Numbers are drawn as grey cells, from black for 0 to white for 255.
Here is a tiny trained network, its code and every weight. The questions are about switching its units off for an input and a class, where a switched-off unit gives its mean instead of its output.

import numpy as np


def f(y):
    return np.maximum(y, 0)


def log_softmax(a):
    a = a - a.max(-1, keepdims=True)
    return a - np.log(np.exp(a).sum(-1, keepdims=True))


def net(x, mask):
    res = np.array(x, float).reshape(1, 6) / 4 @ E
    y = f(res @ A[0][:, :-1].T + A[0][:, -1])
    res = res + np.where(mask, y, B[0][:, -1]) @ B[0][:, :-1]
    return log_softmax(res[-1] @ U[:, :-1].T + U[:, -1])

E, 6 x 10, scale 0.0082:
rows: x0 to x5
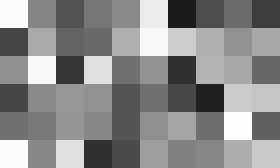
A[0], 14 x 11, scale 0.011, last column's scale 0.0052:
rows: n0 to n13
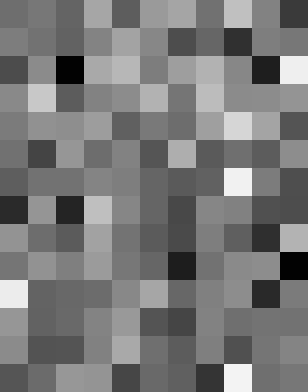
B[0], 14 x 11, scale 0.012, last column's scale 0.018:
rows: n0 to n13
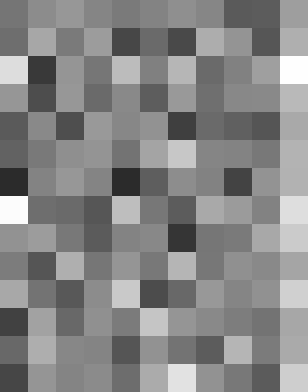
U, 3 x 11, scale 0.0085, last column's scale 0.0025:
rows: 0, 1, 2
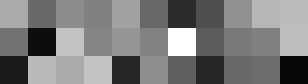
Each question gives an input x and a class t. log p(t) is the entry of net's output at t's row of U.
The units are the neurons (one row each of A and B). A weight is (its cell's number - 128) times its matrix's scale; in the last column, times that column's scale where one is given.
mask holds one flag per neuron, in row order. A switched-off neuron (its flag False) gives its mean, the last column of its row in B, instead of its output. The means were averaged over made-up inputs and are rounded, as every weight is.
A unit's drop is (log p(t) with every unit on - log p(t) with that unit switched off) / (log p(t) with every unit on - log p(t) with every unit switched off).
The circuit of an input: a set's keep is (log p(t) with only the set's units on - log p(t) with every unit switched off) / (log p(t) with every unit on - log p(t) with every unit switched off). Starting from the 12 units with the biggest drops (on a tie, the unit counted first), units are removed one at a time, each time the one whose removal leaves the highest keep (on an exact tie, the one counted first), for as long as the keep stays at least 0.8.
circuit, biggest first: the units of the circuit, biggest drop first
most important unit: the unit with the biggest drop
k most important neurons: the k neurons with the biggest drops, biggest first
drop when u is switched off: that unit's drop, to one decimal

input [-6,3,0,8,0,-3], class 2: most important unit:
n2
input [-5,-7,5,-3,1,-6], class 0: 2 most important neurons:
(n7; n8)
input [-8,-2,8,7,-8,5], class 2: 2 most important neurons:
(n2; n4)
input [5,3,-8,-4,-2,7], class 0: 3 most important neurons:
(n13; n10; n2)
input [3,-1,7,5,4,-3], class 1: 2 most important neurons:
(n13; n9)
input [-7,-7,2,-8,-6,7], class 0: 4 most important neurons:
(n13; n2; n6; n9)
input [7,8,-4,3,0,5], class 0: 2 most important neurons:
(n13; n2)
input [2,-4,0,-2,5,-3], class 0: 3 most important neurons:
(n8; n9; n3)
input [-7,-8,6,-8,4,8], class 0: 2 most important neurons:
(n13; n6)
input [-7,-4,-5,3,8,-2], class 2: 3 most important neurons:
(n2; n6; n7)
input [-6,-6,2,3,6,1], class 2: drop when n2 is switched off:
0.1
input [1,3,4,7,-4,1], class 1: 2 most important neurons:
(n8; n9)
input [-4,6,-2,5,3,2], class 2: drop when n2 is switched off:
0.4
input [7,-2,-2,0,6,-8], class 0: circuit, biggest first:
(n8)
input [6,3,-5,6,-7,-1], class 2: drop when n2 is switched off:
0.3
